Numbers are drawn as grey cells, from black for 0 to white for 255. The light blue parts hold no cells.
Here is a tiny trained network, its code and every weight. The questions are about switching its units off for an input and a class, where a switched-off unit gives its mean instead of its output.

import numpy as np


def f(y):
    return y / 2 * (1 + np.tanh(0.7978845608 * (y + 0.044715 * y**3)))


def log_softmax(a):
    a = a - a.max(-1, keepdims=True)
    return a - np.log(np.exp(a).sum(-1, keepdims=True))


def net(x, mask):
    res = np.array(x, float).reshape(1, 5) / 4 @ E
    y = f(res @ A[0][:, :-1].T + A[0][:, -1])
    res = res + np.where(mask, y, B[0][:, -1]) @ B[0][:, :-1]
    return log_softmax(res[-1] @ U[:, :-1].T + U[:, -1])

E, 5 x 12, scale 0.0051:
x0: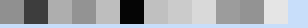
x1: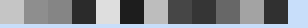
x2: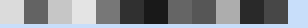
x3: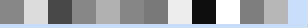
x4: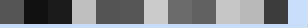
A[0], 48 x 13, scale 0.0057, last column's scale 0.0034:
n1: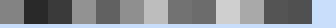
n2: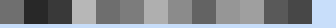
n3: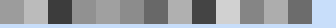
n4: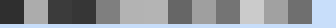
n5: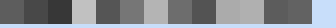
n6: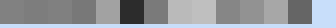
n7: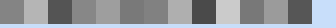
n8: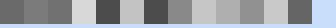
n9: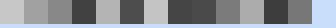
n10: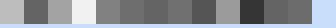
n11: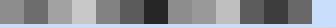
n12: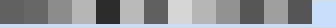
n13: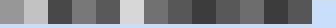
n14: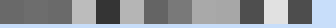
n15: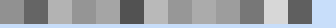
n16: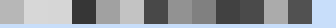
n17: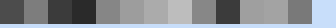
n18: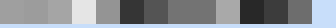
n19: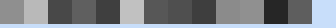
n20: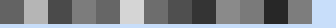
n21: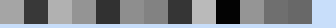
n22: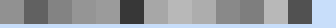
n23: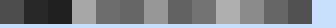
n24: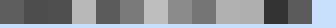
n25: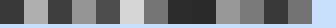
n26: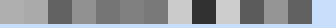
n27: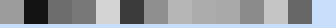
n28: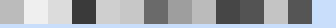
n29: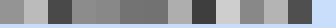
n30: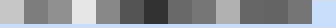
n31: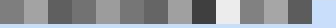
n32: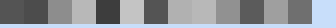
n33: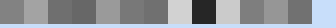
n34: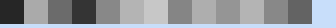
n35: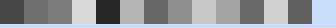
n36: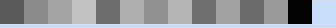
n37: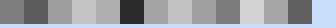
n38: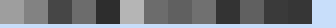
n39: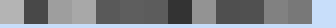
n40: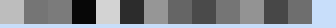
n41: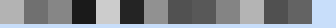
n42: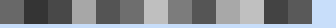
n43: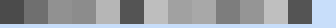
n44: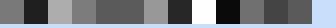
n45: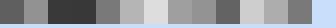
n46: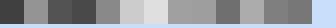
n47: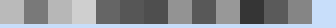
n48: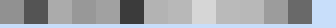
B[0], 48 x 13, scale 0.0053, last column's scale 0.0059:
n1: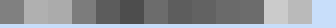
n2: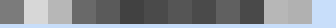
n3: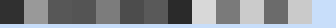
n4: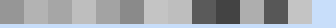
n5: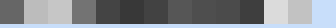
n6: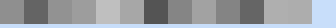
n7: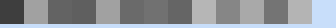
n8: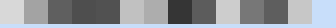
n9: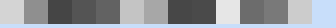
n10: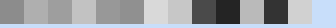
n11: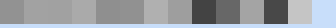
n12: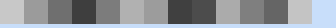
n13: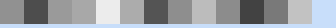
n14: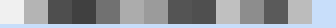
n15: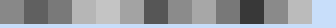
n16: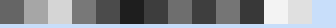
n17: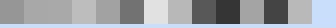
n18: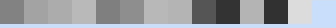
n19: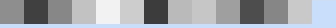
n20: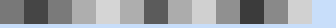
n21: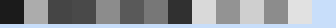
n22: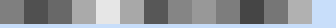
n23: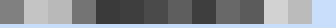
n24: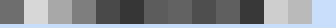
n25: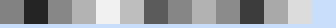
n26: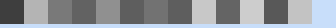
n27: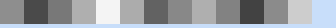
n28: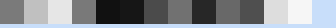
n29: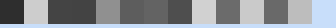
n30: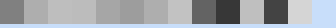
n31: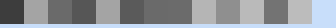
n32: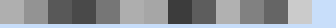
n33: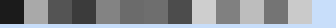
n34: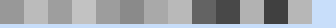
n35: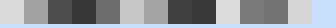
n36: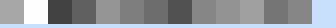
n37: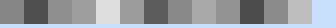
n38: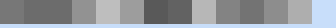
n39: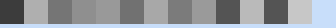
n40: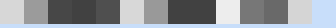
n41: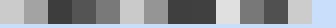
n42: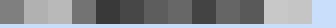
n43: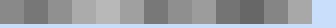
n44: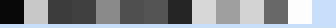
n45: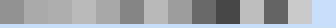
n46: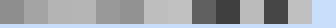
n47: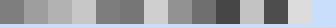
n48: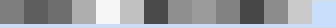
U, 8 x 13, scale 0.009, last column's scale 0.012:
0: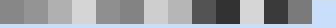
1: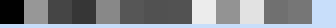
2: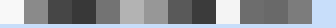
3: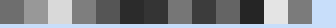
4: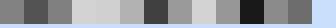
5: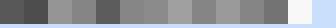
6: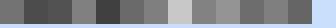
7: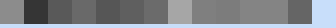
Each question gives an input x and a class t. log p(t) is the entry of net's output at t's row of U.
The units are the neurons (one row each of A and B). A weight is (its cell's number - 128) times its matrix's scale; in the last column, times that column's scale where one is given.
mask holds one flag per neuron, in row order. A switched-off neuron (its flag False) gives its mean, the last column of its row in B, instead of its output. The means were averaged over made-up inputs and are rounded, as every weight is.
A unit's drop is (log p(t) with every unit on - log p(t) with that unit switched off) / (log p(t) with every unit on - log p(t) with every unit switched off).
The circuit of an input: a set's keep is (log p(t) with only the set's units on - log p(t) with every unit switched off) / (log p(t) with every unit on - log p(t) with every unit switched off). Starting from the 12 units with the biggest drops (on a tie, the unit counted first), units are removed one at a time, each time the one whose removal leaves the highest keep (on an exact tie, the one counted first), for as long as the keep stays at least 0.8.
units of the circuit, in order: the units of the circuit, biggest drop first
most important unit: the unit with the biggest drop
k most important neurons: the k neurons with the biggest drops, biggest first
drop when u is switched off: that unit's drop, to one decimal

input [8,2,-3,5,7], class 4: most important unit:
n27
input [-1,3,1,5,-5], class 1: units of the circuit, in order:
[n33, n3]
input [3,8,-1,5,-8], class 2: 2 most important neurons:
[n40, n41]
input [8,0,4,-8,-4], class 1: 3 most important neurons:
[n44, n21, n39]
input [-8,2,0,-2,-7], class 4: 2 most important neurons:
[n19, n13]
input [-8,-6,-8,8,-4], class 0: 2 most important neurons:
[n4, n46]
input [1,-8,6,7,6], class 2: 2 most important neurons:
[n35, n8]
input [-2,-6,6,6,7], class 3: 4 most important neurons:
[n5, n23, n24, n2]
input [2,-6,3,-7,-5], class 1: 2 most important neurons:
[n44, n21]
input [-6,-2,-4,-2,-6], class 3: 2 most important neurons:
[n28, n16]
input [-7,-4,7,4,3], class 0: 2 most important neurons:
[n10, n47]
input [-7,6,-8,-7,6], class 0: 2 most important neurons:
[n4, n46]
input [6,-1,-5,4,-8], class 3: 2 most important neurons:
[n28, n16]
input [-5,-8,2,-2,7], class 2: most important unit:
n35
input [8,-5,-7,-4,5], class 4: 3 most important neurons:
[n48, n27, n37]
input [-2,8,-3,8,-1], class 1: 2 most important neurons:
[n33, n3]
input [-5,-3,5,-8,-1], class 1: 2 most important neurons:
[n44, n21]
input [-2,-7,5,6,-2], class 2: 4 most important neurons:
[n35, n8, n14, n12]
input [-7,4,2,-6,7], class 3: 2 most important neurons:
[n42, n5]
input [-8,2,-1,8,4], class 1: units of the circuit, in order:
[n3]
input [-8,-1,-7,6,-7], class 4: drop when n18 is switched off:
0.2
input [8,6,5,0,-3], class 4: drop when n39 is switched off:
0.0
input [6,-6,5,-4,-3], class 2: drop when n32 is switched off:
0.2
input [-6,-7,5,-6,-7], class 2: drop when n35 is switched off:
0.4
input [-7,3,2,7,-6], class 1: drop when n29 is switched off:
0.1
